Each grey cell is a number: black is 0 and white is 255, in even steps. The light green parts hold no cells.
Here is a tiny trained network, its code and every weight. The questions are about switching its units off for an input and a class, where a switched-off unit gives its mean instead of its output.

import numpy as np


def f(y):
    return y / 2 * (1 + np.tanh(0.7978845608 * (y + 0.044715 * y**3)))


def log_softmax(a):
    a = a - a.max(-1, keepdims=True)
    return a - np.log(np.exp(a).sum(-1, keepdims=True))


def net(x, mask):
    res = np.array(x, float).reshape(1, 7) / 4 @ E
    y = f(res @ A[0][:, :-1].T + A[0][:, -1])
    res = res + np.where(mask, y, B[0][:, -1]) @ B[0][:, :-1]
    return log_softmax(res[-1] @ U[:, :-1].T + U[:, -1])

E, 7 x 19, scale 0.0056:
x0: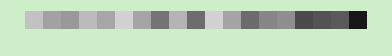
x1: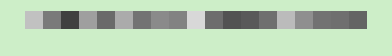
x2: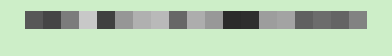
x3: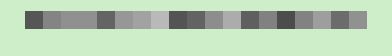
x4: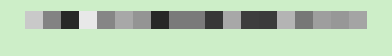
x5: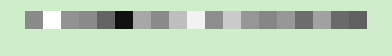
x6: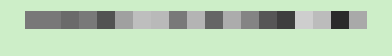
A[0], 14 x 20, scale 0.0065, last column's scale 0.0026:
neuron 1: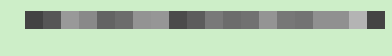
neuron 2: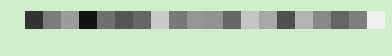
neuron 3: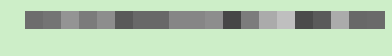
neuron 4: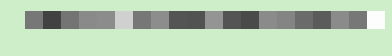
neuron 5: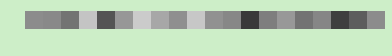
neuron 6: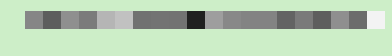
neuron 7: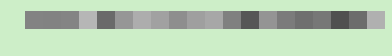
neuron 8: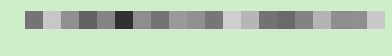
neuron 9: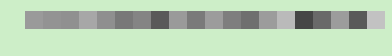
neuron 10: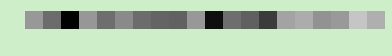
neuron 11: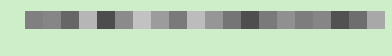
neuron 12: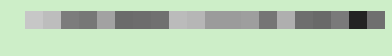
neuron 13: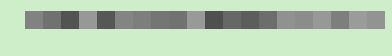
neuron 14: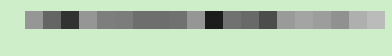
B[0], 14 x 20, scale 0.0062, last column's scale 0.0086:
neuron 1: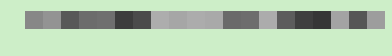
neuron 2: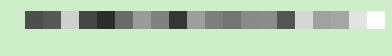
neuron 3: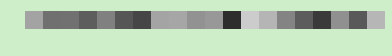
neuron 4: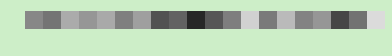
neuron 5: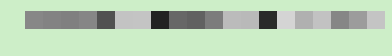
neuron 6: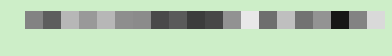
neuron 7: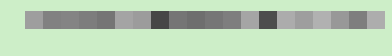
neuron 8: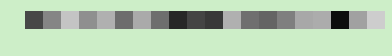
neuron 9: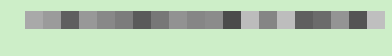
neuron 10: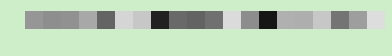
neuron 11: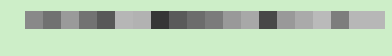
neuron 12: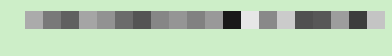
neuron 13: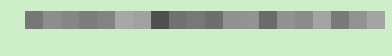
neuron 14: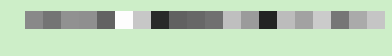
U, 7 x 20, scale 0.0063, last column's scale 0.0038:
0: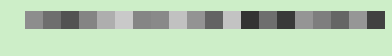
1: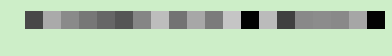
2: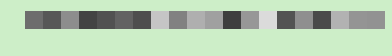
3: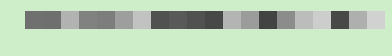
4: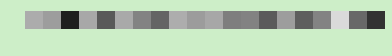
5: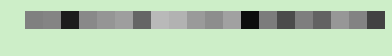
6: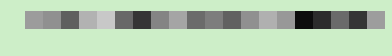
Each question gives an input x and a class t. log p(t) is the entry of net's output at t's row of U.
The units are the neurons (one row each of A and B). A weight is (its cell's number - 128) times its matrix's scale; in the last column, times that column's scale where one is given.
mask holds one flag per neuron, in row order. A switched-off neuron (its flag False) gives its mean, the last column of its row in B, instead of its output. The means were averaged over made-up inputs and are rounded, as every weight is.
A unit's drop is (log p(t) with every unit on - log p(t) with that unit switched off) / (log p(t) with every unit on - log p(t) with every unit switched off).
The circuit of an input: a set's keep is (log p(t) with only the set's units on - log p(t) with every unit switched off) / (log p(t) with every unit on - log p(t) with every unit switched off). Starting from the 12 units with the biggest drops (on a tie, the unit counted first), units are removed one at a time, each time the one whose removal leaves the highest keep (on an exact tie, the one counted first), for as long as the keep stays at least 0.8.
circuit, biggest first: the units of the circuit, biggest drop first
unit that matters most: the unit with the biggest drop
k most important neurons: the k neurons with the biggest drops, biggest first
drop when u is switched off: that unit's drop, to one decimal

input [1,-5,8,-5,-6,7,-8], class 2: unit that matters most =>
neuron 2
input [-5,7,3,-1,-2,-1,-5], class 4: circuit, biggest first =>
[neuron 8; neuron 6]
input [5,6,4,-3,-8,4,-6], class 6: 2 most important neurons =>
[neuron 12; neuron 3]
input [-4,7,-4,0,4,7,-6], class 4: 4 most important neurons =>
[neuron 12; neuron 2; neuron 6; neuron 4]
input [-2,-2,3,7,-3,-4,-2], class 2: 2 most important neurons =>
[neuron 1; neuron 10]
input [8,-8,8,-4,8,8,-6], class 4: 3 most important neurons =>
[neuron 5; neuron 11; neuron 7]
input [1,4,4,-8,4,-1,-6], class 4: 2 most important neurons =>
[neuron 10; neuron 14]
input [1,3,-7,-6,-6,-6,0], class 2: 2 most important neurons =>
[neuron 10; neuron 14]
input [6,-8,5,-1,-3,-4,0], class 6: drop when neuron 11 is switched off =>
0.2
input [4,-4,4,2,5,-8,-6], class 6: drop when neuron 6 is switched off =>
-0.1
